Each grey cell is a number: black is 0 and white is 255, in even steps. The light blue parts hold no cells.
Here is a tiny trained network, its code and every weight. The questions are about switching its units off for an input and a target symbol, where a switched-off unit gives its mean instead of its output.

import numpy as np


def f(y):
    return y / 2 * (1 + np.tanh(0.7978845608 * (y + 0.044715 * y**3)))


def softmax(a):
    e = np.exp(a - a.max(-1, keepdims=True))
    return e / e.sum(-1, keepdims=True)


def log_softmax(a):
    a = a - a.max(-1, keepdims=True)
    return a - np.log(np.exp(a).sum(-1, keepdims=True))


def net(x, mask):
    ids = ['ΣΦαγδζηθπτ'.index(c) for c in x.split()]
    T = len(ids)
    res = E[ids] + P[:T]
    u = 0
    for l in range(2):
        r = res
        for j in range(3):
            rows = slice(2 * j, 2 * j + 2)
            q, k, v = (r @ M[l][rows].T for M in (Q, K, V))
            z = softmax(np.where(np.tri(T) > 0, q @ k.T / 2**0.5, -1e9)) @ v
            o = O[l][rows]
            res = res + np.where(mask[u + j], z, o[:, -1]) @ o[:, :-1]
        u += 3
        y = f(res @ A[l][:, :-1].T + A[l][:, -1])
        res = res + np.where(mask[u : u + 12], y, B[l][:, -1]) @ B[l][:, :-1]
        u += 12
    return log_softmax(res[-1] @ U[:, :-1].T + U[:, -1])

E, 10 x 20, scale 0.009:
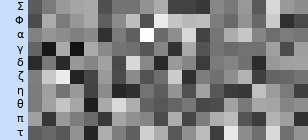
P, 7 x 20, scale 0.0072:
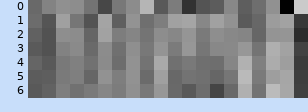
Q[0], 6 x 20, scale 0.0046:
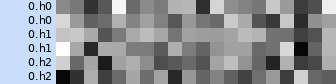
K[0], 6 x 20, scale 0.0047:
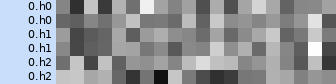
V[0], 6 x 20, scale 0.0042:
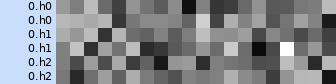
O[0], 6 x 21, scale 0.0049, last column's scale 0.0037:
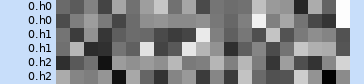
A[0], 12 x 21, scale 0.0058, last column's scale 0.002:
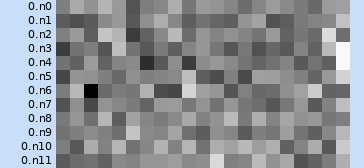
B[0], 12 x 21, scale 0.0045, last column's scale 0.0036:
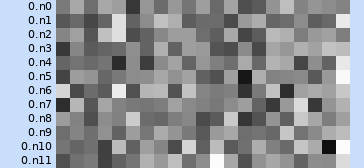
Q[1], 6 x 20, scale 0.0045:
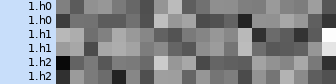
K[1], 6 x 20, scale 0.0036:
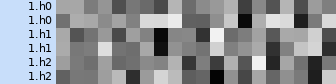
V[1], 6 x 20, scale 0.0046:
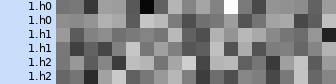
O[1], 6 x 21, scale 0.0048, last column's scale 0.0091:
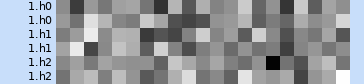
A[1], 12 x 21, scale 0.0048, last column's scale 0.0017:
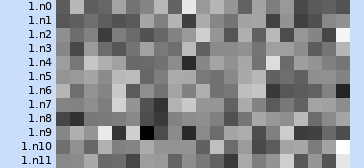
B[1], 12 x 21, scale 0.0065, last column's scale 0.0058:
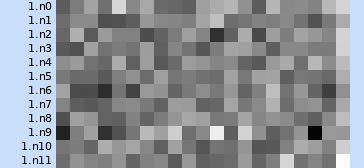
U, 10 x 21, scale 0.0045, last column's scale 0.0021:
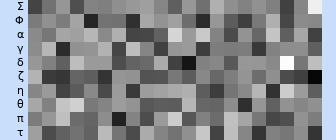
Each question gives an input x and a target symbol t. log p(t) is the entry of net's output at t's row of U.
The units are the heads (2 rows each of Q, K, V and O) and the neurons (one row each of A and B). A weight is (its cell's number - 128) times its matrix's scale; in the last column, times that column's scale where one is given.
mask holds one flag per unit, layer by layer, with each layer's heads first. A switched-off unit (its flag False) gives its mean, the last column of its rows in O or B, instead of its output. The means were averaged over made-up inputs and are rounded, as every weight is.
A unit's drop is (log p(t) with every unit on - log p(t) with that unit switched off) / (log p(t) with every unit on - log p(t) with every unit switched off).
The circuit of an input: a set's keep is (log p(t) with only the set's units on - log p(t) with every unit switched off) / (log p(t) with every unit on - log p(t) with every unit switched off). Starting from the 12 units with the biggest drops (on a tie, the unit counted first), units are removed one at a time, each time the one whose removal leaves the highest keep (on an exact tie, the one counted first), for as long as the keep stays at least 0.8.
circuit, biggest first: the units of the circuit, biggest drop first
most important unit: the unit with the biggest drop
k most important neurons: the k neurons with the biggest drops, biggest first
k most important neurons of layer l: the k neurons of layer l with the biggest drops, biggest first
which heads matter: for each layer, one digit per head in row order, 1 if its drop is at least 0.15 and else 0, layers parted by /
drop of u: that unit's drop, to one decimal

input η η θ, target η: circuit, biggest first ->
[0.h1 1.h0]
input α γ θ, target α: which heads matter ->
011 / 100
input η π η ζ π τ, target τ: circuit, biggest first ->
[0.n8 1.n11 1.h2]
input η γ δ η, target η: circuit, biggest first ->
[0.h1 1.h0]
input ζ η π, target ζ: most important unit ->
1.h2
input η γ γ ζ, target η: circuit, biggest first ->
[0.h1 1.h0 1.h2]
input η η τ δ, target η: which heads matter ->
010 / 101
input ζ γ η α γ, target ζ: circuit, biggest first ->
[1.h2 0.h1 0.h2]
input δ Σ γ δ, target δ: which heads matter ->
101 / 001
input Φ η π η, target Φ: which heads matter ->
100 / 110
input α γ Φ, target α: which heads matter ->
001 / 100
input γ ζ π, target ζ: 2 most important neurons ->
[1.n6 0.n3]
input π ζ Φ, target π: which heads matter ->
010 / 110
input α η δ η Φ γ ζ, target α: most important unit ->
1.h0
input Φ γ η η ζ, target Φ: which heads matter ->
101 / 110
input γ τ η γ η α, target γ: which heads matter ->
101 / 010
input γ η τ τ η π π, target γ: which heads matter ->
001 / 010
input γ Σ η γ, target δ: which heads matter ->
101 / 010
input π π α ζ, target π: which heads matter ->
000 / 010
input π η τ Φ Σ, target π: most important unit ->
1.h1
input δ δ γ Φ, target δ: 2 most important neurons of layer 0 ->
[0.n1 0.n2]
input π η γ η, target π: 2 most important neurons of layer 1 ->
[1.n10 1.n8]
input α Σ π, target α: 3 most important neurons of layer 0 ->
[0.n2 0.n0 0.n11]
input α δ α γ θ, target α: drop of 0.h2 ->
0.5
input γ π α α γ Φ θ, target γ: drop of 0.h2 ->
0.3
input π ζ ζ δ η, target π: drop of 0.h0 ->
0.1
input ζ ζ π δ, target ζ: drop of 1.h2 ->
0.9
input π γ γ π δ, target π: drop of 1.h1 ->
0.6
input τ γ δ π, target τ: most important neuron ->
[1.n7]
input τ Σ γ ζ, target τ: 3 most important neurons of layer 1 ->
[1.n7 1.n5 1.n11]
